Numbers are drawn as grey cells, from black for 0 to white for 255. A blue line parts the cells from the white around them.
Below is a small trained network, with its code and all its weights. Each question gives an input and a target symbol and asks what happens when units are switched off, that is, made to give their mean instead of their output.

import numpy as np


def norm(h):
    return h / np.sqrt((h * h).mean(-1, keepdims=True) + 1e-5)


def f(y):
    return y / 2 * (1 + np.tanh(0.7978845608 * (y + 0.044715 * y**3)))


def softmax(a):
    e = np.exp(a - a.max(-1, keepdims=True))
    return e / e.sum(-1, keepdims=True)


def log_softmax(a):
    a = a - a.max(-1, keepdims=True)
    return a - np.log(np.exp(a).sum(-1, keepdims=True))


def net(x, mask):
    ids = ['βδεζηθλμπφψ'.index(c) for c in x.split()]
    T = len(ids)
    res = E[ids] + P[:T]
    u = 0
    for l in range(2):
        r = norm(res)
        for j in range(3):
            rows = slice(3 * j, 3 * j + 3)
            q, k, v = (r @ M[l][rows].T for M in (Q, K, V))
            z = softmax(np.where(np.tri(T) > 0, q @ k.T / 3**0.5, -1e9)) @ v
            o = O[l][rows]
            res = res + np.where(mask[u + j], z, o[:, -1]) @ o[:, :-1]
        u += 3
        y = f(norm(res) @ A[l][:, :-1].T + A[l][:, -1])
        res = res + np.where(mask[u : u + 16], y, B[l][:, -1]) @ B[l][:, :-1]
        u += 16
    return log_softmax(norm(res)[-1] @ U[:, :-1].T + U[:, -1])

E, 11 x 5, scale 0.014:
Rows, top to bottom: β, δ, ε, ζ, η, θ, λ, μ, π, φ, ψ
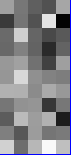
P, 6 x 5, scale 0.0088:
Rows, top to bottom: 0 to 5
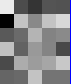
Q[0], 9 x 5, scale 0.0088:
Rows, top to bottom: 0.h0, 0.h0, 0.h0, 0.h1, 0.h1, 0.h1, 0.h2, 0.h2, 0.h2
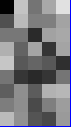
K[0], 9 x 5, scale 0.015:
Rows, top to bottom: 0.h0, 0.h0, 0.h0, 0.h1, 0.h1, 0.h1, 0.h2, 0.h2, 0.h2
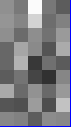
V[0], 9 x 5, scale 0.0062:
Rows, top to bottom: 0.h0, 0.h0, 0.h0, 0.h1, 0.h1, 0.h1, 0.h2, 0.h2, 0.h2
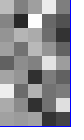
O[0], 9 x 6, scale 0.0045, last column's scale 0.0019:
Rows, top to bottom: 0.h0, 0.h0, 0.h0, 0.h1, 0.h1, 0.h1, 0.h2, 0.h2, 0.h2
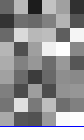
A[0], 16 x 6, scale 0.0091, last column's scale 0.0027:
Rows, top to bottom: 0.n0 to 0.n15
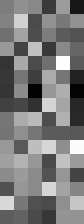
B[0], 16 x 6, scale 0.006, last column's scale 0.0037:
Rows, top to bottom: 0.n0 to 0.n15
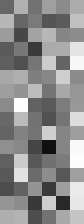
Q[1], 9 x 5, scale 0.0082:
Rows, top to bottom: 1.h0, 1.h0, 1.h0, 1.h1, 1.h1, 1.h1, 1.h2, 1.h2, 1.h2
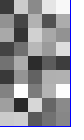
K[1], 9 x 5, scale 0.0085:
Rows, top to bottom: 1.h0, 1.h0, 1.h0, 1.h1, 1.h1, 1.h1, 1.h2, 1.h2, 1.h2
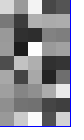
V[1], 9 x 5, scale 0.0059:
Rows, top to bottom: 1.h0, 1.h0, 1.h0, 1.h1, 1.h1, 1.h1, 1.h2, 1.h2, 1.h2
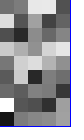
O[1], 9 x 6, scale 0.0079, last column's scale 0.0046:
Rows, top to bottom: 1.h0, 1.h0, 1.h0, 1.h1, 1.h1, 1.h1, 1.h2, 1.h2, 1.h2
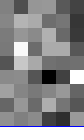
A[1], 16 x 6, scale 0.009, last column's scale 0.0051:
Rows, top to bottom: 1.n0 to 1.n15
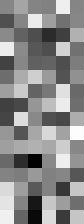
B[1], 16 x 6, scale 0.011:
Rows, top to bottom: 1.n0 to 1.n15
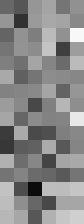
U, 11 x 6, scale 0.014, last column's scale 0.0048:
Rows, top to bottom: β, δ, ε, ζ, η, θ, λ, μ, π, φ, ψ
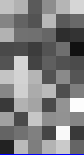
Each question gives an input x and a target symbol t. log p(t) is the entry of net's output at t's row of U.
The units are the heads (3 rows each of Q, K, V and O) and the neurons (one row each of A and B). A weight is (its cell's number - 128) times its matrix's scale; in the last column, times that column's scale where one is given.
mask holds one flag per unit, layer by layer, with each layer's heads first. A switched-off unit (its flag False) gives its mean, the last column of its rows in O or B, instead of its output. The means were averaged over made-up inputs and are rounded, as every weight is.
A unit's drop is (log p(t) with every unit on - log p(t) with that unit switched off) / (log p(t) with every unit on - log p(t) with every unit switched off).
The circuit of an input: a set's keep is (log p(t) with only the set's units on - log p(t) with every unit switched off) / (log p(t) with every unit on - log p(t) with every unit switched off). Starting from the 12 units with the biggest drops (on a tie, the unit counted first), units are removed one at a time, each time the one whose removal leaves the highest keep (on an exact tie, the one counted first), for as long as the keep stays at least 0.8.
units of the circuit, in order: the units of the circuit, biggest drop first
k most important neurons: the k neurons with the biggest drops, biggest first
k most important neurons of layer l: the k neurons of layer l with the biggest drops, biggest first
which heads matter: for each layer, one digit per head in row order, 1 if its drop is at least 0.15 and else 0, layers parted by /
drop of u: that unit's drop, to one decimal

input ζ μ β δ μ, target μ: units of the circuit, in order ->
1.n13, 1.n15
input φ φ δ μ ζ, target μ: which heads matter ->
100 / 001
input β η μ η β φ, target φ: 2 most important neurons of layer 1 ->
1.n11, 1.n13
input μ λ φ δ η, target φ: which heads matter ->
100 / 010
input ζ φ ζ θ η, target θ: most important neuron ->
1.n8
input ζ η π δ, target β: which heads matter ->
000 / 001
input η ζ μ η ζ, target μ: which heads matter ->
100 / 000
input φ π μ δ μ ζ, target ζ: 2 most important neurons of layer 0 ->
0.n15, 0.n13
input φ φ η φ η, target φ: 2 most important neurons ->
0.n4, 1.n11
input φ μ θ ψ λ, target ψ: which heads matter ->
000 / 010
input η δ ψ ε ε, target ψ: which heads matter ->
100 / 010
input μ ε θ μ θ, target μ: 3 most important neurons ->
1.n13, 1.n15, 0.n13
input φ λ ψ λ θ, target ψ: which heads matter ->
110 / 010
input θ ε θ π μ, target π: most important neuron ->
0.n4
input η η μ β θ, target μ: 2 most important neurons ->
1.n13, 1.n15
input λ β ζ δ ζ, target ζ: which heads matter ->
010 / 010
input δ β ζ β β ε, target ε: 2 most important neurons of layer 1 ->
1.n15, 1.n8
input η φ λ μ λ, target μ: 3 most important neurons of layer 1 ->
1.n13, 1.n15, 1.n2
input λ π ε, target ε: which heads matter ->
000 / 010
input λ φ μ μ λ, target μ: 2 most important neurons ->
1.n13, 0.n10
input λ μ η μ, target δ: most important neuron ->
1.n14
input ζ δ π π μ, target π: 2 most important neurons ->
1.n1, 0.n4
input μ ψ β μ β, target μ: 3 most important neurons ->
1.n13, 1.n15, 1.n2
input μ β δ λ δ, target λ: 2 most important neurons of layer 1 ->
1.n11, 1.n14
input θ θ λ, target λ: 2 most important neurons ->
0.n10, 1.n13
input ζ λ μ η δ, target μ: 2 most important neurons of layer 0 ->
0.n7, 0.n13
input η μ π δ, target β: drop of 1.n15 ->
0.4
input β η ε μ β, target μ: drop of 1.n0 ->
0.0
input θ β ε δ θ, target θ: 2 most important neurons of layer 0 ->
0.n14, 0.n13
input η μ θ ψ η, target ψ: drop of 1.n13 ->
0.1
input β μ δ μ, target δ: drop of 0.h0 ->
-0.1
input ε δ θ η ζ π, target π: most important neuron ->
0.n14
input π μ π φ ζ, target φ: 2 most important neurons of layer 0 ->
0.n4, 0.n6
